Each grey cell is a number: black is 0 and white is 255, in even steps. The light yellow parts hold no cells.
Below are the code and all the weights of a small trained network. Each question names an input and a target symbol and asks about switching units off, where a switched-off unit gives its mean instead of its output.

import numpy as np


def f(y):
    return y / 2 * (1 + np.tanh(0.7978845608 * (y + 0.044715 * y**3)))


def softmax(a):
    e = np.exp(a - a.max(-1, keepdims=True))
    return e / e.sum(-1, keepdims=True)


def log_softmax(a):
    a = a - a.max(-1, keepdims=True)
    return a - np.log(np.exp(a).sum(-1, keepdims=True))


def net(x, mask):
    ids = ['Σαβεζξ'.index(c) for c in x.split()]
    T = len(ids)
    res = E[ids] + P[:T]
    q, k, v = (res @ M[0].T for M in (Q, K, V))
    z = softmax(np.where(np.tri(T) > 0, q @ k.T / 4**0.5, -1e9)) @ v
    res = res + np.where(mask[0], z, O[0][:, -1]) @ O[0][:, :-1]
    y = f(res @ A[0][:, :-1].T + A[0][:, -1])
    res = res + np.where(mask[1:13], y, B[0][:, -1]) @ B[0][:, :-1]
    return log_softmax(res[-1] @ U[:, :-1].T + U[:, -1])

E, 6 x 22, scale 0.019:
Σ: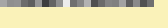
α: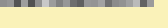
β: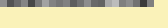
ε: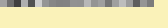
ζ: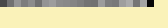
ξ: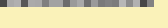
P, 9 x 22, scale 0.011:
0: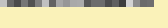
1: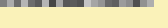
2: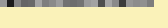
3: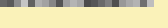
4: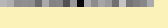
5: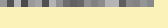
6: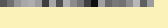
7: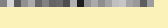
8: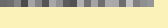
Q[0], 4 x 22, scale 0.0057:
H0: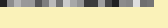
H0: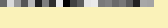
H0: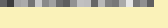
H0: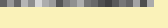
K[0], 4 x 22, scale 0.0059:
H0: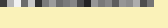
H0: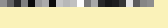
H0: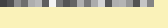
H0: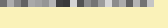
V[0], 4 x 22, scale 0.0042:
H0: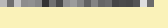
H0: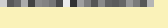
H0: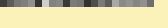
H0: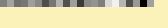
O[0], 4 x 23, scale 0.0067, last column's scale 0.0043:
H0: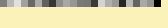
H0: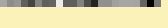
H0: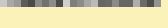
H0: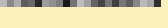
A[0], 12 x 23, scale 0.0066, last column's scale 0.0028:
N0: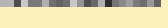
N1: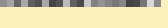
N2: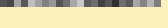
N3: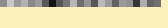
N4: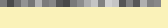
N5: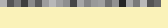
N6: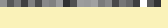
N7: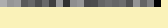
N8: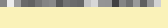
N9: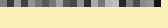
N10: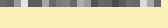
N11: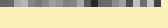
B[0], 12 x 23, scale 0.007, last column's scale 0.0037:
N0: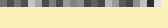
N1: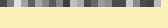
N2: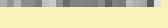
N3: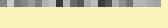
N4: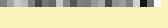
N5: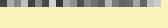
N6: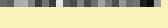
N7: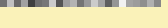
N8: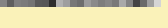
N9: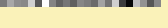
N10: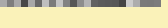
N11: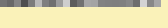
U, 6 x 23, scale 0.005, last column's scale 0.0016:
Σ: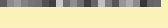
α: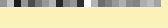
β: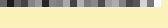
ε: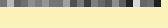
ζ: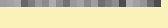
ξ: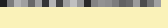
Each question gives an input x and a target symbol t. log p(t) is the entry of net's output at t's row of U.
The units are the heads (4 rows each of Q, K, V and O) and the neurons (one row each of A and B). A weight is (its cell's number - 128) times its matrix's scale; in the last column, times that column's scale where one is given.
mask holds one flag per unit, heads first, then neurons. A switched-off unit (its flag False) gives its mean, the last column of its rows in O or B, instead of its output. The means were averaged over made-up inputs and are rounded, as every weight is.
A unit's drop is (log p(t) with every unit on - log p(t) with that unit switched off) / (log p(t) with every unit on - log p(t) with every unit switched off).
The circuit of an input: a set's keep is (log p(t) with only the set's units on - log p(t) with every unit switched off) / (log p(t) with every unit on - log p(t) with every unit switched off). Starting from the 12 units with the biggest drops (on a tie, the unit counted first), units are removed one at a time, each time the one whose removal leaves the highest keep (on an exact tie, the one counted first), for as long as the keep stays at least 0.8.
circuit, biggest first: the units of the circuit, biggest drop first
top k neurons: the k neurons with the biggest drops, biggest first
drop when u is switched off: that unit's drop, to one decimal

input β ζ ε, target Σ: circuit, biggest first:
(N4; H0)
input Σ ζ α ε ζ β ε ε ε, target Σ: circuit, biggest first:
(N4; H0; N6)
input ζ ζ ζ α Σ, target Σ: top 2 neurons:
(N1; N8)
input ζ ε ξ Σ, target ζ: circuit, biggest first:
(H0; N2; N10)
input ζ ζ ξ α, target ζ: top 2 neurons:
(N1; N10)
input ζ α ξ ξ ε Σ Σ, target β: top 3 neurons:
(N11; N4; N5)
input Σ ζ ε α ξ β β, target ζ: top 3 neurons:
(N2; N1; N10)
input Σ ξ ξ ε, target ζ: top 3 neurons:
(N10; N2; N1)
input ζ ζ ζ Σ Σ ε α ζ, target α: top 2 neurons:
(N3; N1)
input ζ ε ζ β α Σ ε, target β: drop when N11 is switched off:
0.1
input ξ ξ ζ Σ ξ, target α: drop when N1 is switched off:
0.2
